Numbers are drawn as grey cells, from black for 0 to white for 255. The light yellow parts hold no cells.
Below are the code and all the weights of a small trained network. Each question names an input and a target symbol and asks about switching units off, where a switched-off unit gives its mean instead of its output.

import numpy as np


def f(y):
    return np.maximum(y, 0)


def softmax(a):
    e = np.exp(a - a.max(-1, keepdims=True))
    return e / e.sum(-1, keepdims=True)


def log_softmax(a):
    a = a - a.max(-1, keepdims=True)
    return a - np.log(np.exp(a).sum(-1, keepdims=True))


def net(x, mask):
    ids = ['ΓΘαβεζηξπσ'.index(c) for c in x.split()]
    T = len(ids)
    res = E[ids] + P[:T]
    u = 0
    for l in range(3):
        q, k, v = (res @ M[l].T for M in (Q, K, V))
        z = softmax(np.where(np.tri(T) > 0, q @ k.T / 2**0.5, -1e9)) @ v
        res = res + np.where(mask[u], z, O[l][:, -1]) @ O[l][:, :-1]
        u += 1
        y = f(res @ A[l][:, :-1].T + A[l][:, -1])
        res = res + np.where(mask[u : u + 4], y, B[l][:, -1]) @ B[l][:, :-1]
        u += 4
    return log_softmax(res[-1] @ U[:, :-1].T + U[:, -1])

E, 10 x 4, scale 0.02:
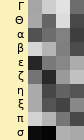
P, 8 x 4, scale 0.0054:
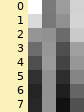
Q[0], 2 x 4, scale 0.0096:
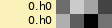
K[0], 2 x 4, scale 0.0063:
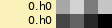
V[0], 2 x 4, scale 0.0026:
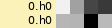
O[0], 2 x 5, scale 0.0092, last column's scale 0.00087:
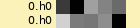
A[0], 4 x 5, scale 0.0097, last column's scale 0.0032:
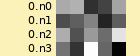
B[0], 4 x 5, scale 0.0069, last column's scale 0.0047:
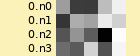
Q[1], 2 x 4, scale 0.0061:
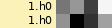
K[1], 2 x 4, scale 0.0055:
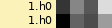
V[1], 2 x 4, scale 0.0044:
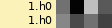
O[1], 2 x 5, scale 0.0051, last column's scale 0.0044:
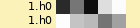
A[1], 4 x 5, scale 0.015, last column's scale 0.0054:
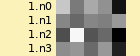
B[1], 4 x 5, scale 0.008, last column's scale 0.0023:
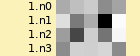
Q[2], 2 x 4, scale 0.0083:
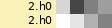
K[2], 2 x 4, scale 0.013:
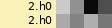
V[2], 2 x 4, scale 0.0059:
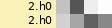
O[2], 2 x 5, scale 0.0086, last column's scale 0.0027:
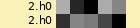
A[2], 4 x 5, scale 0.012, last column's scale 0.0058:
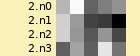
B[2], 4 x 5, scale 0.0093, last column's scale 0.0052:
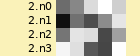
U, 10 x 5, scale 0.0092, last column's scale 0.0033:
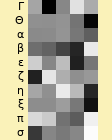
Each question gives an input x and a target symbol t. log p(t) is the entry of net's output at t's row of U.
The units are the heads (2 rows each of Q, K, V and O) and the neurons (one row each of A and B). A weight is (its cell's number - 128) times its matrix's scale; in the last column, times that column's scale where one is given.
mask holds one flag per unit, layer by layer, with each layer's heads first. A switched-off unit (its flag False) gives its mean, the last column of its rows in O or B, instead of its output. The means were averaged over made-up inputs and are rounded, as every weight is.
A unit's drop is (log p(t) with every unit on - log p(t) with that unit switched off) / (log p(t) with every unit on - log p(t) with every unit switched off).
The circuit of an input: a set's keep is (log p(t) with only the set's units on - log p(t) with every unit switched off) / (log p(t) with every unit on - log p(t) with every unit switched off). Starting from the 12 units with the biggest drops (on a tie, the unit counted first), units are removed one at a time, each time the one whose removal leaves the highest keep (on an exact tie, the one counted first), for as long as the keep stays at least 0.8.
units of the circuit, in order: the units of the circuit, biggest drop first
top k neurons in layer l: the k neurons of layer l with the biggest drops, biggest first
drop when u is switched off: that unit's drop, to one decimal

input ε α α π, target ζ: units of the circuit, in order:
2.n0, 2.n1
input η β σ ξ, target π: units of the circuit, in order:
0.n3, 1.h0, 2.n3
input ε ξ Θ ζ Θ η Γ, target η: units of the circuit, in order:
2.n0, 2.n1
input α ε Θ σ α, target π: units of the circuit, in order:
2.h0, 2.n3, 0.n1, 0.n3
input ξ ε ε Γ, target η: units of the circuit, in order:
2.n0
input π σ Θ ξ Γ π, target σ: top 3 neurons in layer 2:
2.n1, 2.n3, 2.n0
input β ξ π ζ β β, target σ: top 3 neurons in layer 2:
2.n1, 2.n3, 2.n0
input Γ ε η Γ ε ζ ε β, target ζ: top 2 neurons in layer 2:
2.n0, 2.n1
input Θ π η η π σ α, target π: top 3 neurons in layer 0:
0.n1, 0.n2, 0.n3
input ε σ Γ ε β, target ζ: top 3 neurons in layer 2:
2.n0, 2.n1, 2.n2
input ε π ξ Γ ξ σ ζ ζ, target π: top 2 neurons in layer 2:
2.n3, 2.n1
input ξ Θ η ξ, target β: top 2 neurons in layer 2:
2.n0, 2.n1
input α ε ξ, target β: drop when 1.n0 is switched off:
0.0
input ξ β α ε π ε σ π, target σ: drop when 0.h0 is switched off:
0.1
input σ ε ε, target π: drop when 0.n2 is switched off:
0.3
